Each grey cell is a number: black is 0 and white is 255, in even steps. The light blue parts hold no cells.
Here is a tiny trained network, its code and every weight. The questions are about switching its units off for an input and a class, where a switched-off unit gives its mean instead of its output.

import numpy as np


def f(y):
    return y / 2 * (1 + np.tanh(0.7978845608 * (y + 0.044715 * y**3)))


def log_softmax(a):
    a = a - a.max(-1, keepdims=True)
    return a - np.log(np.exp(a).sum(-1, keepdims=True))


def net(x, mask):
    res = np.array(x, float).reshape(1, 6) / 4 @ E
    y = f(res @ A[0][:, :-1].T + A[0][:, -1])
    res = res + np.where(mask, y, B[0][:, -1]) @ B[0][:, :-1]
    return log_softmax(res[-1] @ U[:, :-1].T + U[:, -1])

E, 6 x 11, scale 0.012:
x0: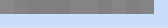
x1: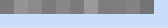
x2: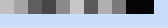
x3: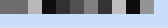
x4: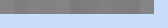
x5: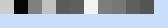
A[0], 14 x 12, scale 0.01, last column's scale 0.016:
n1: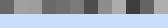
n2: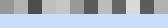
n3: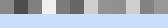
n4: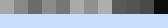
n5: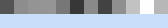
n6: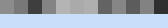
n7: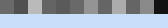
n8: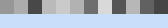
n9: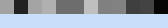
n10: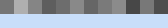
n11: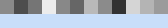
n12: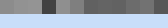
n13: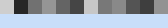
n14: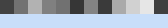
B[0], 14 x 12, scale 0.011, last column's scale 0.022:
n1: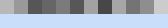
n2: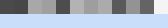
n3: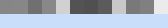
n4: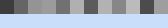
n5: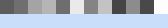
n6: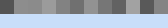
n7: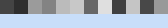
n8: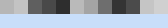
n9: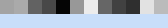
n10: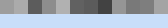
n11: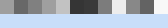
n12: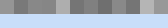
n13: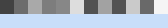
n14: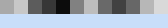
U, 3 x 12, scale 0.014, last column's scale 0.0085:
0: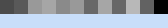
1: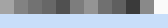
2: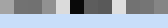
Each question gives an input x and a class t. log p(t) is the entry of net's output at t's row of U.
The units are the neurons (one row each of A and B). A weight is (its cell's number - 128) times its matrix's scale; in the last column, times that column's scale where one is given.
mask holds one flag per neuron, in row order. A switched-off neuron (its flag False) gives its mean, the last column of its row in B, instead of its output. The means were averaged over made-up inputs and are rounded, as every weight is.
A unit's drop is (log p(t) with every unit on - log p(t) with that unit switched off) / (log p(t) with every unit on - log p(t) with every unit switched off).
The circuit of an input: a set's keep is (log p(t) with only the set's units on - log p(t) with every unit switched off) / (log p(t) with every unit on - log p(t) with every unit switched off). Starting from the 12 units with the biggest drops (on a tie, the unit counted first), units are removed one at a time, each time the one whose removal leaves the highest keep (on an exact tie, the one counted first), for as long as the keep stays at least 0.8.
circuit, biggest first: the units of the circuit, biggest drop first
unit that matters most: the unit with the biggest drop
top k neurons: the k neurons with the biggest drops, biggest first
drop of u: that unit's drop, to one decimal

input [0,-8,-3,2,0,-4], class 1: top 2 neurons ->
(n13; n14)
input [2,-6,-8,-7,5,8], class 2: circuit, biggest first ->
(n11)
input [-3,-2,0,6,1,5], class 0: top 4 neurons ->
(n13; n7; n14; n8)
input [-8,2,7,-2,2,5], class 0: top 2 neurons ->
(n13; n4)
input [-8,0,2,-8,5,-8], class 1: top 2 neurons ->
(n8; n13)
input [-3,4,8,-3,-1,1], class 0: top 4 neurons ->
(n4; n14; n9; n2)
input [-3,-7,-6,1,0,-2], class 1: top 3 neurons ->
(n14; n13; n2)
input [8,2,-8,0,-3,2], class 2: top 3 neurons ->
(n11; n3; n2)
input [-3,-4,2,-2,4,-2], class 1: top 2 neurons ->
(n13; n5)
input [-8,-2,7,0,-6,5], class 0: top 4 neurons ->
(n13; n4; n14; n8)
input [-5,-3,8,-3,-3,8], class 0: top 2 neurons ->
(n13; n4)
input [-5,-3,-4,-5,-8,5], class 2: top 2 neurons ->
(n11; n3)
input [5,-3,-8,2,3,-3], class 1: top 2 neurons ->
(n14; n13)
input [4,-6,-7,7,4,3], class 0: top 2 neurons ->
(n7; n5)
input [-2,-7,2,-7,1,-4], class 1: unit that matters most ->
n8
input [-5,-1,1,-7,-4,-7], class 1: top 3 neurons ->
(n8; n13; n5)
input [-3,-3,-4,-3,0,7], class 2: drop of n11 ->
0.5
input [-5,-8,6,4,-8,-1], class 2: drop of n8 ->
0.1
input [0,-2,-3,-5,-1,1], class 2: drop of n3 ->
0.4
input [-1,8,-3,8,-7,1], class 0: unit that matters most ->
n7
